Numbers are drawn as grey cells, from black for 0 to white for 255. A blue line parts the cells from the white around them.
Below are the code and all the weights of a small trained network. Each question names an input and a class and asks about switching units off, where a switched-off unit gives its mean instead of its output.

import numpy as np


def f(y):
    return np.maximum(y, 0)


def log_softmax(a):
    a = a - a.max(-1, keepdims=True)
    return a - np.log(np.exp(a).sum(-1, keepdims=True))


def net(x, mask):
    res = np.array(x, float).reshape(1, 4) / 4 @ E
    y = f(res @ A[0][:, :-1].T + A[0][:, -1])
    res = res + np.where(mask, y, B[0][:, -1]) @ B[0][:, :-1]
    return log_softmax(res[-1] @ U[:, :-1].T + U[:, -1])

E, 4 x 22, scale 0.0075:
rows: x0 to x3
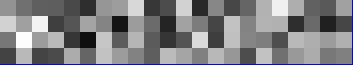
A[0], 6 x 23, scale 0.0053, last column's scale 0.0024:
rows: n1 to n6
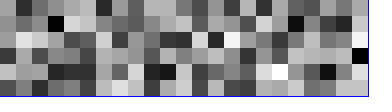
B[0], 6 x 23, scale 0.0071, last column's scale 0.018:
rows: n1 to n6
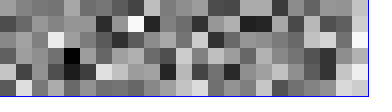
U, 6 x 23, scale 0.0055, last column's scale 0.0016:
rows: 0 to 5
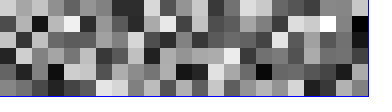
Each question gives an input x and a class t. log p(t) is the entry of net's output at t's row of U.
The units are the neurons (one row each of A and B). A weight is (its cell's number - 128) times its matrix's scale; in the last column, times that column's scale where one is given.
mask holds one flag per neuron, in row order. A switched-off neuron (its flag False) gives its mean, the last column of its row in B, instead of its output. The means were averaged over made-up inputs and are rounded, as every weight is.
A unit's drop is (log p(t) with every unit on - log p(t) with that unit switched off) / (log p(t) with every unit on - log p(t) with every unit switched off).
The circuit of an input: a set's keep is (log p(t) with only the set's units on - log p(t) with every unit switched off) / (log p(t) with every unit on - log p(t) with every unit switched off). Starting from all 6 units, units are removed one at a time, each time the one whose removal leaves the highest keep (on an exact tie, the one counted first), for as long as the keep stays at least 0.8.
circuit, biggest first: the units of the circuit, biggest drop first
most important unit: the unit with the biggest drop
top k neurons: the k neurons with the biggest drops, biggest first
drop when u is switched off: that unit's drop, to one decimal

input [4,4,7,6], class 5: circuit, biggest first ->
(n5)
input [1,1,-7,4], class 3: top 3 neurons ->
(n5, n6, n2)
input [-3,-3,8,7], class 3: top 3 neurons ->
(n4, n1, n5)
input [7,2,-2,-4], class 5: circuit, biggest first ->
(n5, n3)
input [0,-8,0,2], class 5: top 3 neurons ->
(n3, n4, n2)
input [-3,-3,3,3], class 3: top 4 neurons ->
(n4, n5, n1, n3)
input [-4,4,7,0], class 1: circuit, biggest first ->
(n3, n5)
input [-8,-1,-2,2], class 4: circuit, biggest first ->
(n3, n6)
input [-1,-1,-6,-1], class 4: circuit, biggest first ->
(n3, n5)
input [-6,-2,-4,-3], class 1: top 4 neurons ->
(n5, n1, n4, n2)
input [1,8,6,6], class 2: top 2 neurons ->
(n5, n6)
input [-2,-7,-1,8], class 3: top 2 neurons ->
(n5, n4)
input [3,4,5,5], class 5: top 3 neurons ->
(n5, n2, n1)
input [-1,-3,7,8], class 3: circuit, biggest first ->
(n4, n5)
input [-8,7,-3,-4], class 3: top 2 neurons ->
(n2, n5)
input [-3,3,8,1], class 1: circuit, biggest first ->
(n3)
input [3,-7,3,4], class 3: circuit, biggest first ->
(n5, n4)
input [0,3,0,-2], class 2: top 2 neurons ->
(n6, n1)
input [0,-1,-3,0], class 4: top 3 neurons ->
(n3, n5, n6)
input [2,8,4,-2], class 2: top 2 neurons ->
(n5, n6)
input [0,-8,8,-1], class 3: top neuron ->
(n4)
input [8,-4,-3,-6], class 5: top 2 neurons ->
(n3, n5)
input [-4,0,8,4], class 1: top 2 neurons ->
(n3, n5)
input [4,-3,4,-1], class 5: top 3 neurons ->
(n3, n2, n1)
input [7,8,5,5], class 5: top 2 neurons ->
(n5, n6)
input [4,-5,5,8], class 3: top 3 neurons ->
(n6, n5, n1)
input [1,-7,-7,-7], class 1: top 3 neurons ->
(n5, n4, n1)
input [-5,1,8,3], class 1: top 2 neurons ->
(n3, n5)
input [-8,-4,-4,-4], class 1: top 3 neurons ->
(n5, n4, n1)
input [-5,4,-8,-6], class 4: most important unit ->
n2
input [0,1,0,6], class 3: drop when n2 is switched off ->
0.1
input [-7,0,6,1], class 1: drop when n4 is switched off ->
0.0
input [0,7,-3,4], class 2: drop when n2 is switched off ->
0.1
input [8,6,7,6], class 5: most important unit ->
n5
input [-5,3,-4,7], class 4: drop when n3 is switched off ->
0.3
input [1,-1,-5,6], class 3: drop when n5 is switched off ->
0.2
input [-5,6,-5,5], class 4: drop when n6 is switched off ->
0.2
